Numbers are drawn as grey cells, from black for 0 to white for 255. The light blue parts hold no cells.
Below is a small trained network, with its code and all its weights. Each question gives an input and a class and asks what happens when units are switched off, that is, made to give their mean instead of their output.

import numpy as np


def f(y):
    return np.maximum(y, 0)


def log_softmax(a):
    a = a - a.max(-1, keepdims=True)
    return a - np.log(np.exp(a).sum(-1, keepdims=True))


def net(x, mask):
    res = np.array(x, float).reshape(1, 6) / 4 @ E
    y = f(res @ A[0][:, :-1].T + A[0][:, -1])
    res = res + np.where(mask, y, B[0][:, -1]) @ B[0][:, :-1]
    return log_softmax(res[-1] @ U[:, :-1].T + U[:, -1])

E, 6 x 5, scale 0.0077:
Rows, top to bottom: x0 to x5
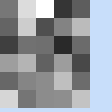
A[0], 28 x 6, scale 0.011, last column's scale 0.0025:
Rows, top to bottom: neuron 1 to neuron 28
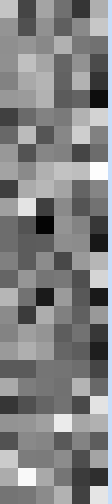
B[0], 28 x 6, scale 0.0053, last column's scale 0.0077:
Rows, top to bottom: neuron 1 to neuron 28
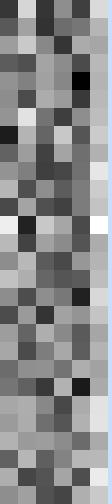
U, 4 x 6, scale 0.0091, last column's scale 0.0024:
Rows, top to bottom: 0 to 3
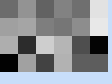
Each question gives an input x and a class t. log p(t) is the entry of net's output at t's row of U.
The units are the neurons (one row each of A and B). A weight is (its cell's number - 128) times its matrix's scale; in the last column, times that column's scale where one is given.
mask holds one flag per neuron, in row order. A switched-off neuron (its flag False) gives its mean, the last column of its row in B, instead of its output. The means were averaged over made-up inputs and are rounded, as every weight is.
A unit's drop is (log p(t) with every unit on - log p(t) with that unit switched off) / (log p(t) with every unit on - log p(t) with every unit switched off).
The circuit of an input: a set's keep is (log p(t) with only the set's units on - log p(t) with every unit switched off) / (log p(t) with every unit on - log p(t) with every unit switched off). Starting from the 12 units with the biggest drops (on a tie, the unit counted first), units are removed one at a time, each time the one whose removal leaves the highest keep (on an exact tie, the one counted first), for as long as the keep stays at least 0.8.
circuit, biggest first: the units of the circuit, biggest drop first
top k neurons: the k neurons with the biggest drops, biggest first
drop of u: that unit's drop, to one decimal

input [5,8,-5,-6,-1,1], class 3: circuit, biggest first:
neuron 8
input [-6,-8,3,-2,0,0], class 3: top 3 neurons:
neuron 1; neuron 18; neuron 9
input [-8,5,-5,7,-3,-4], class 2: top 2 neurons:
neuron 13; neuron 17
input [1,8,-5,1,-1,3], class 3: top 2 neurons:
neuron 8; neuron 13
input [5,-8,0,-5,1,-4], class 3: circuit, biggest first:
neuron 1; neuron 18
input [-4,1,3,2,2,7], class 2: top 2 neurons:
neuron 13; neuron 1
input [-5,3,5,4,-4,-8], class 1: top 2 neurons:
neuron 23; neuron 13
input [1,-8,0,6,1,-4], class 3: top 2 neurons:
neuron 1; neuron 13
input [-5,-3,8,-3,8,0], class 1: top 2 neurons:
neuron 23; neuron 7
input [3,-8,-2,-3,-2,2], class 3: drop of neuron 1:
0.2
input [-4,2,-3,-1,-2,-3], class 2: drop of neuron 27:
-0.1
